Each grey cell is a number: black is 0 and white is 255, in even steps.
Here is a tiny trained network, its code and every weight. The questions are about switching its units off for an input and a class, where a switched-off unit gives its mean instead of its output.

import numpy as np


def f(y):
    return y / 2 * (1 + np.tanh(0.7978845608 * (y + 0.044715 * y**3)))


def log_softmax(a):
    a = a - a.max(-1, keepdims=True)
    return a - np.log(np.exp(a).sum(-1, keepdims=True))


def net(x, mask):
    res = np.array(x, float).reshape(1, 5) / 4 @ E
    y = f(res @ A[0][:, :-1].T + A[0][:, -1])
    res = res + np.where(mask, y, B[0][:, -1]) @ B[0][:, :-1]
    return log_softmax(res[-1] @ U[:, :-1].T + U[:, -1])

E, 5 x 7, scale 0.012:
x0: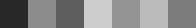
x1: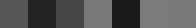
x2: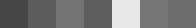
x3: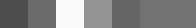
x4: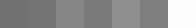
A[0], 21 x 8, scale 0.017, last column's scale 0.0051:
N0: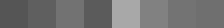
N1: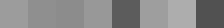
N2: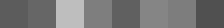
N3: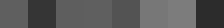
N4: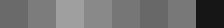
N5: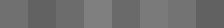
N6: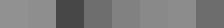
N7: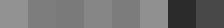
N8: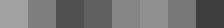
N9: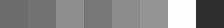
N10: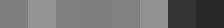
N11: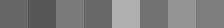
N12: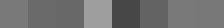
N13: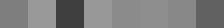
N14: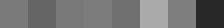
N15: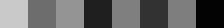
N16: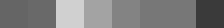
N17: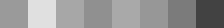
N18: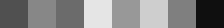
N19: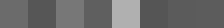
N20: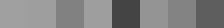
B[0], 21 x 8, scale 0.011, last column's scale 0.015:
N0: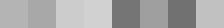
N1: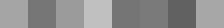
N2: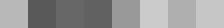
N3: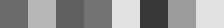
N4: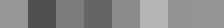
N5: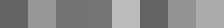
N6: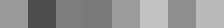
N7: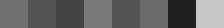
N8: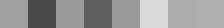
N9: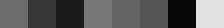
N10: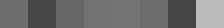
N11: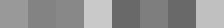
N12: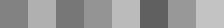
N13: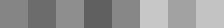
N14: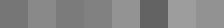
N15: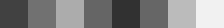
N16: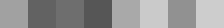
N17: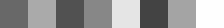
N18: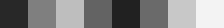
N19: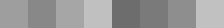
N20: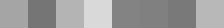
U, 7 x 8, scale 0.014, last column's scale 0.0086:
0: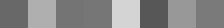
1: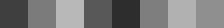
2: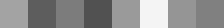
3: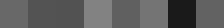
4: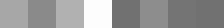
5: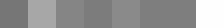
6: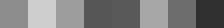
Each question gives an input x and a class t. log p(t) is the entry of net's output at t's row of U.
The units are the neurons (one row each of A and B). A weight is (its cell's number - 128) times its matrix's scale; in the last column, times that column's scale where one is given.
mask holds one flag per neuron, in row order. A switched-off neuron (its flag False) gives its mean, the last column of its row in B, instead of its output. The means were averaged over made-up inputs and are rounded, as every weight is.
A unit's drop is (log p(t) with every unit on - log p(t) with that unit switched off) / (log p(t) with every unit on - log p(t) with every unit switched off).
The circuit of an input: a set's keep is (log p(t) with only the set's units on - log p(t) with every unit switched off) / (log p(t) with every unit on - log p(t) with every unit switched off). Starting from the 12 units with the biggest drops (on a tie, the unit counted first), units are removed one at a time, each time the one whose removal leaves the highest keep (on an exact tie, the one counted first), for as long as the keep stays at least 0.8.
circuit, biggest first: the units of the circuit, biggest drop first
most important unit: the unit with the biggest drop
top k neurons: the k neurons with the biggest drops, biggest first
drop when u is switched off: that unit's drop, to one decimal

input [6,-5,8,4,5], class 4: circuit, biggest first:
[N0]
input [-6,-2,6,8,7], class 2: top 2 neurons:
[N16, N2]
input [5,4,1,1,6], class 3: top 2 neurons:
[N9, N15]
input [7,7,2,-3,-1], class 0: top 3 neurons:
[N3, N15, N12]
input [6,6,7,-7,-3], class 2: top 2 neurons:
[N13, N8]
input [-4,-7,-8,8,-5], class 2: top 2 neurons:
[N16, N2]
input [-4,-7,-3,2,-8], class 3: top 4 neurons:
[N7, N10, N3, N12]
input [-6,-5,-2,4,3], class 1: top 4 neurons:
[N15, N3, N12, N5]
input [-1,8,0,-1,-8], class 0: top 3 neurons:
[N3, N12, N9]
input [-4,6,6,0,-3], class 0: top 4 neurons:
[N3, N5, N20, N1]
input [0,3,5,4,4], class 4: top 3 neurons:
[N0, N11, N7]
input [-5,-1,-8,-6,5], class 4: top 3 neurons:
[N20, N1, N18]
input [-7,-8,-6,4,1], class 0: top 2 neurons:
[N17, N18]
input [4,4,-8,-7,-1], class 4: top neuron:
[N20]
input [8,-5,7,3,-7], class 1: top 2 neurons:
[N18, N9]
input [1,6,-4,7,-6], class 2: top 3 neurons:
[N2, N17, N16]
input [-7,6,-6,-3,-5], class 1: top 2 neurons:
[N15, N17]
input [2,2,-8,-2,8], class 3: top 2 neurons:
[N9, N0]
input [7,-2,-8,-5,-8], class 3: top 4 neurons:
[N7, N10, N15, N0]
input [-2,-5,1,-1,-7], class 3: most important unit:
N7
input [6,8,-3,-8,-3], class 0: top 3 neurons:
[N3, N12, N5]
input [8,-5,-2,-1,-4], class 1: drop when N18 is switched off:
1.6
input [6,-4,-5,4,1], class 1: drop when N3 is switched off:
0.2
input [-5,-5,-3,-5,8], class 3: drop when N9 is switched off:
1.0
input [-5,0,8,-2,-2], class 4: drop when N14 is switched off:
0.0
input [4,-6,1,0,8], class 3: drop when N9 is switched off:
1.2
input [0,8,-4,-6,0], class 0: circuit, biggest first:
[N3]
